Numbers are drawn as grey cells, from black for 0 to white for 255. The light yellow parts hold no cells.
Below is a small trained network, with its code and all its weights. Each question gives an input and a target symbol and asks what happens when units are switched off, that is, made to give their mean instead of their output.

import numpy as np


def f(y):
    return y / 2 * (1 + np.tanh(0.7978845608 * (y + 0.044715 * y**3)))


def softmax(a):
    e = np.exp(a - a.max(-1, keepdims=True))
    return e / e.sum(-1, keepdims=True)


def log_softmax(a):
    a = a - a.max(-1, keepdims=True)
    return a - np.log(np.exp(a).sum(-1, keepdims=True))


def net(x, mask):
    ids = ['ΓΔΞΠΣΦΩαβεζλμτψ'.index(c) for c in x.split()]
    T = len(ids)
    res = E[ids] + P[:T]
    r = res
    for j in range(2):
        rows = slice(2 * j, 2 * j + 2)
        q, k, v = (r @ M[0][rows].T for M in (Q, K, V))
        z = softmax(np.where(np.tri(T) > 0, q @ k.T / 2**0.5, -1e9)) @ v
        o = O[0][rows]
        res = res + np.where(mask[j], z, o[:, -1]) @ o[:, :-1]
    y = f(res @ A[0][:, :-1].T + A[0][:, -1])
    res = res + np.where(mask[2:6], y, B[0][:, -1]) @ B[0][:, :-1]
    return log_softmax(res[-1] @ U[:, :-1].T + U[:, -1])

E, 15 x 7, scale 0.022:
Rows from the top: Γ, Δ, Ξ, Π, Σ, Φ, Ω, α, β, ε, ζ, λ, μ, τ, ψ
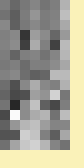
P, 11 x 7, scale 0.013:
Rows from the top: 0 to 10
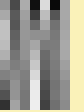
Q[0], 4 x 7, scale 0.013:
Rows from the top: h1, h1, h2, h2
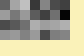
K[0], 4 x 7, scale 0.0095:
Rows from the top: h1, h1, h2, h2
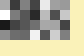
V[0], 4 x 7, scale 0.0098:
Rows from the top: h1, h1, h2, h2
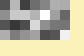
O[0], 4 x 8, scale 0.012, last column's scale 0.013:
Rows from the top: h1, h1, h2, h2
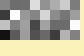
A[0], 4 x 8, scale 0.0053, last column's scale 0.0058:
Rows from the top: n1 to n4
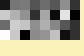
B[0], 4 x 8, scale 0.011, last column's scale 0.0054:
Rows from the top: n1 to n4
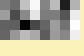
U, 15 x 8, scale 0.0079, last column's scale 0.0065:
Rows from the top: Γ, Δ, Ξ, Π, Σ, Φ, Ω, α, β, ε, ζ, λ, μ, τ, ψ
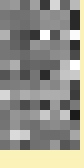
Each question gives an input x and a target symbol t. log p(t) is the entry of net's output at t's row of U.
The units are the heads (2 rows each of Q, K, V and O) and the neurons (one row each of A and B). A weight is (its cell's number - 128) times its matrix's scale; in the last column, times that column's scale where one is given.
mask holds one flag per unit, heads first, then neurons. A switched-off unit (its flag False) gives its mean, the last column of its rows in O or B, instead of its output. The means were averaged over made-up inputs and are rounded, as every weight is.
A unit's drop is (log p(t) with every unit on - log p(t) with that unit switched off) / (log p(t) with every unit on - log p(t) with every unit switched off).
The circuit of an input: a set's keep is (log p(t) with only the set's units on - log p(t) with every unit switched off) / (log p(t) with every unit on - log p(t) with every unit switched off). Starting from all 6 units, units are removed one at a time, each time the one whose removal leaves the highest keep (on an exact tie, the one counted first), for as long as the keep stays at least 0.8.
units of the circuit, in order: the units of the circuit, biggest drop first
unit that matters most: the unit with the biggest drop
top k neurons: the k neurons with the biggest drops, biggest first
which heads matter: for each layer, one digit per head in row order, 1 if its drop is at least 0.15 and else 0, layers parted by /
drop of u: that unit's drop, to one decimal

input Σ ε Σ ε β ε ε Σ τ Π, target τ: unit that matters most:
h1
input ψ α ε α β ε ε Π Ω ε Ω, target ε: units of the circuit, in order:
h2, h1
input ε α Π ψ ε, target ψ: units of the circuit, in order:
n3, h1
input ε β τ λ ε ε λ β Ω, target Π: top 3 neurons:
n4, n1, n3
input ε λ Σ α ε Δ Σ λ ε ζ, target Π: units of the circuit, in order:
h2, n4
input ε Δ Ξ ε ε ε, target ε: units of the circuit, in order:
n3, h2
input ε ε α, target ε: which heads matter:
01
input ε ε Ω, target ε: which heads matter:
01
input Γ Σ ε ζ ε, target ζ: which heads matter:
10
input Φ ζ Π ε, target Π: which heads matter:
01
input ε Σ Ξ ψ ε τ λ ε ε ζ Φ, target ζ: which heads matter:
10
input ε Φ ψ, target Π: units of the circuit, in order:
n3, h1
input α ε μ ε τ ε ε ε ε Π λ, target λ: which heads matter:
10
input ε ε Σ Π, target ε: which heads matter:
01
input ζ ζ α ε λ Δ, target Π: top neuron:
n3
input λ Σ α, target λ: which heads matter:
11
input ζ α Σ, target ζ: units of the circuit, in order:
h1, h2, n1
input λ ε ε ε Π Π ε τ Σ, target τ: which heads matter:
11
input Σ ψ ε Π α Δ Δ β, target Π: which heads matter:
00
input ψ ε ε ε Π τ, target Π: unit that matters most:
n4
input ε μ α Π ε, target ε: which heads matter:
01
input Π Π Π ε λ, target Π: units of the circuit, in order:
n4, n1
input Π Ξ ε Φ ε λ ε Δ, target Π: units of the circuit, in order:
n4, h2
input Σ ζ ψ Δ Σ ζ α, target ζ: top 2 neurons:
n1, n2
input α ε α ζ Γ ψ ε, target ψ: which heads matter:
10
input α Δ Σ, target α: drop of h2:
1.1
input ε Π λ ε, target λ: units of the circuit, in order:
h1
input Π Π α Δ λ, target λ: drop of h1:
0.6
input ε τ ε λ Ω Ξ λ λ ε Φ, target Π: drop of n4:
0.3
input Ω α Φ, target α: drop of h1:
0.2
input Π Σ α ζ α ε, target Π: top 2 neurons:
n1, n2
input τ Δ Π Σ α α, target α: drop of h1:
0.4
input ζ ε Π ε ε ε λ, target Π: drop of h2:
0.1
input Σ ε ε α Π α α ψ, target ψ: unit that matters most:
n3
